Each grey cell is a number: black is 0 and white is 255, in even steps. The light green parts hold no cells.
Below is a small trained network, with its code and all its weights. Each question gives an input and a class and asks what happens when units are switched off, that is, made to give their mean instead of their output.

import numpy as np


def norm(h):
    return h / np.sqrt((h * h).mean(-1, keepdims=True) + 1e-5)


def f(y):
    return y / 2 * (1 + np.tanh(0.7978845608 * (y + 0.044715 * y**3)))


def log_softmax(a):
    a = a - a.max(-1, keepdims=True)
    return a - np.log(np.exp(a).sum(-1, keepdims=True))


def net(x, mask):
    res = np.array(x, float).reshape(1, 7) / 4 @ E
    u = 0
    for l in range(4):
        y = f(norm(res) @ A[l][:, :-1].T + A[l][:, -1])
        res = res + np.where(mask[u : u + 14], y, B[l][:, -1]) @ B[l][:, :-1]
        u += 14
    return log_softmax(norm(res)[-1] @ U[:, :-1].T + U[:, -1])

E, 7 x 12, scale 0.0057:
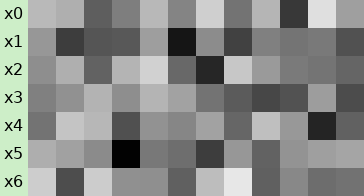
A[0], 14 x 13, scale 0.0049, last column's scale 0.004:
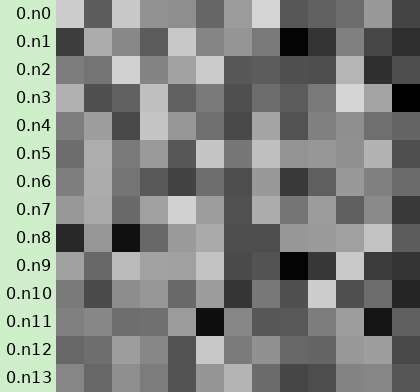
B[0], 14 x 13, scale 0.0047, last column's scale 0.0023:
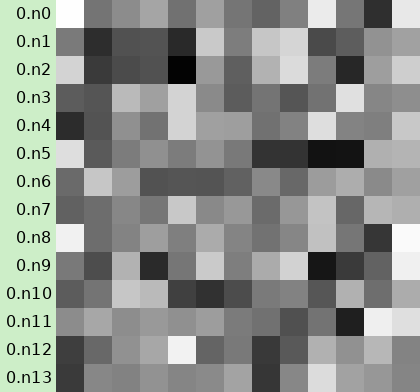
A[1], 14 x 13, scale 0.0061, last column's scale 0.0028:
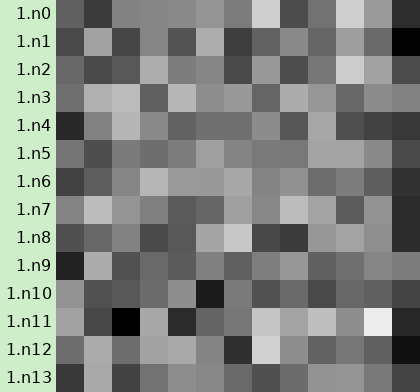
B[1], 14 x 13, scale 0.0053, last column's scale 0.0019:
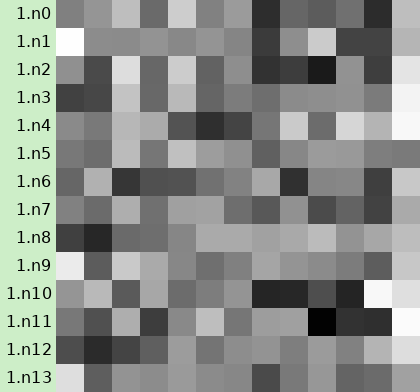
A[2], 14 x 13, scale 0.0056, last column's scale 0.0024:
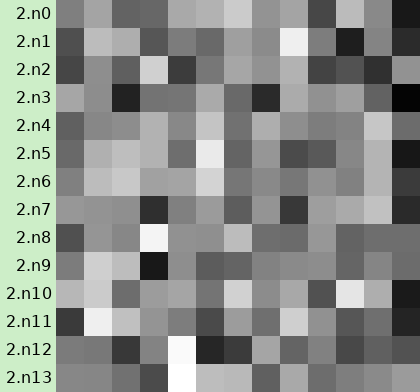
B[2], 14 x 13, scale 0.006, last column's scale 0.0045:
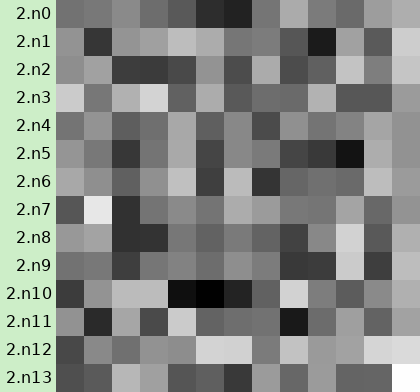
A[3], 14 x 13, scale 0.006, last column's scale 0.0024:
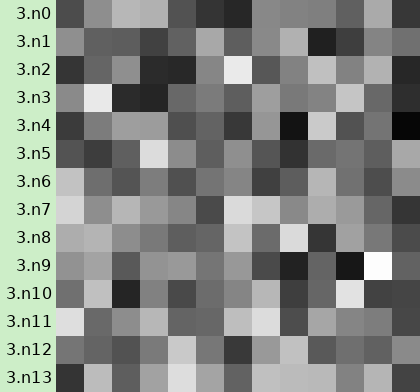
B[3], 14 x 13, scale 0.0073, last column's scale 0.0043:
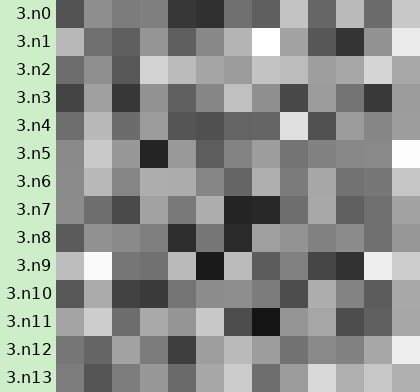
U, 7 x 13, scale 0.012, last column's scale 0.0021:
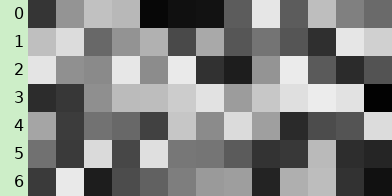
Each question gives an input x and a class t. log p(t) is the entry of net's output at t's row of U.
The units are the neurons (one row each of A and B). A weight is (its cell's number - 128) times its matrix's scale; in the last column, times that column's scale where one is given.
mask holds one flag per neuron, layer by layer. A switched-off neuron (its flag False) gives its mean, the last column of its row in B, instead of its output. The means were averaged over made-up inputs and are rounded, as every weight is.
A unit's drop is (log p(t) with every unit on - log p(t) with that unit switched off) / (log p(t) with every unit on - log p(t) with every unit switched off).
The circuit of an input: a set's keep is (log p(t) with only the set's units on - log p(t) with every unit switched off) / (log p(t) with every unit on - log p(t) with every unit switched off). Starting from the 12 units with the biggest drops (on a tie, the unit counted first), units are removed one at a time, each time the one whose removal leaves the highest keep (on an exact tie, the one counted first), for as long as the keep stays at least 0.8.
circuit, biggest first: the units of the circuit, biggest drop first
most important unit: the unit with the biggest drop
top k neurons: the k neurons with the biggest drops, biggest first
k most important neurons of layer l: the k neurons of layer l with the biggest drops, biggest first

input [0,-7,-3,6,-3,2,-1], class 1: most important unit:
3.n9
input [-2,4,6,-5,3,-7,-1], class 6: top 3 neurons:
(2.n2; 2.n8; 1.n6)
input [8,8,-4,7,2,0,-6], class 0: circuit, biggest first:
(2.n10; 3.n8)
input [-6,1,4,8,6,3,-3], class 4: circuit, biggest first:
(0.n1; 3.n1)
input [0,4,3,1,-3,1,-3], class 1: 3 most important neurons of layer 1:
(1.n10; 1.n2; 1.n13)
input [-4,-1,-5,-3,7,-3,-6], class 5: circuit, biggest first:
(2.n11; 2.n1)
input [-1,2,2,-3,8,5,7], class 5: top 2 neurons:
(2.n1; 2.n9)
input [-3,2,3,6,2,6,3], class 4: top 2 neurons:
(0.n9; 0.n1)
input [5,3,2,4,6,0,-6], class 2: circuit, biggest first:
(2.n3; 0.n8)
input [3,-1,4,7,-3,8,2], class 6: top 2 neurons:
(2.n7; 0.n6)
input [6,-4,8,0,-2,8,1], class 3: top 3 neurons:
(3.n13; 2.n12; 1.n12)
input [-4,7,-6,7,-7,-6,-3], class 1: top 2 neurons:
(1.n10; 0.n11)
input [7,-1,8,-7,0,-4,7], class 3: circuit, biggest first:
(3.n13; 2.n12; 1.n12)
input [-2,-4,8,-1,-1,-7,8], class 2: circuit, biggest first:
(3.n11)
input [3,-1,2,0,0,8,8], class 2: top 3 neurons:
(0.n0; 3.n11; 3.n7)
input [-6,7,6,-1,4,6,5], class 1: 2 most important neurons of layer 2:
(2.n13; 2.n12)
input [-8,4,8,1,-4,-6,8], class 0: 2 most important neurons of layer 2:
(2.n1; 2.n6)
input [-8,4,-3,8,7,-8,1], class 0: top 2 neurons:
(1.n4; 3.n4)
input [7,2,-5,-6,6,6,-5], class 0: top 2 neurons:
(0.n2; 2.n10)
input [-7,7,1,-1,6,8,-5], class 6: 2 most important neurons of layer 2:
(2.n9; 2.n13)
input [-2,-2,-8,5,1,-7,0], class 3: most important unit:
1.n8
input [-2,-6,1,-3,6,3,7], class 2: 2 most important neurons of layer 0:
(0.n0; 0.n11)
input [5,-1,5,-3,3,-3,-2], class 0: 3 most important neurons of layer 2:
(2.n10; 2.n13; 2.n0)
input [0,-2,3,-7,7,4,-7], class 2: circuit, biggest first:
(0.n8; 2.n3)
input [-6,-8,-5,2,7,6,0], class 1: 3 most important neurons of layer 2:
(2.n5; 2.n6; 2.n13)
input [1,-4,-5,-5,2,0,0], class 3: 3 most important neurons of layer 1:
(1.n8; 1.n10; 1.n3)
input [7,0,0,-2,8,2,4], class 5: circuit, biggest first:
(1.n3; 2.n1)
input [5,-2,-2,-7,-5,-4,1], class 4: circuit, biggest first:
(1.n11)
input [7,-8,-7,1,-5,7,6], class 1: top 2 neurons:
(2.n5; 2.n6)
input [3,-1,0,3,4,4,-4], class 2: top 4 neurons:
(2.n3; 0.n9; 1.n1; 1.n11)
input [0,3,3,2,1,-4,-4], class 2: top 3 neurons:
(2.n3; 1.n13; 2.n9)
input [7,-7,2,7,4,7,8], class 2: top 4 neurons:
(0.n0; 3.n7; 1.n10; 0.n11)
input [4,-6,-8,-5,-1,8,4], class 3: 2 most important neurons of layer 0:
(0.n13; 0.n12)
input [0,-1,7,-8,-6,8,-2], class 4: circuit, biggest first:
(1.n11)
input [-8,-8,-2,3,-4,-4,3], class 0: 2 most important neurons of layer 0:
(0.n10; 0.n11)
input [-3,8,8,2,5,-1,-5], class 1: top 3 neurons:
(1.n10; 3.n9; 0.n11)
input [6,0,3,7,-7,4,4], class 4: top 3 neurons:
(0.n9; 0.n2; 0.n1)
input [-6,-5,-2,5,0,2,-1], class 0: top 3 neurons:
(0.n10; 1.n4; 3.n0)
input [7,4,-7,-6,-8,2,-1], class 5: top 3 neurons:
(1.n2; 1.n11; 0.n3)
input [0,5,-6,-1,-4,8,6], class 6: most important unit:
2.n7
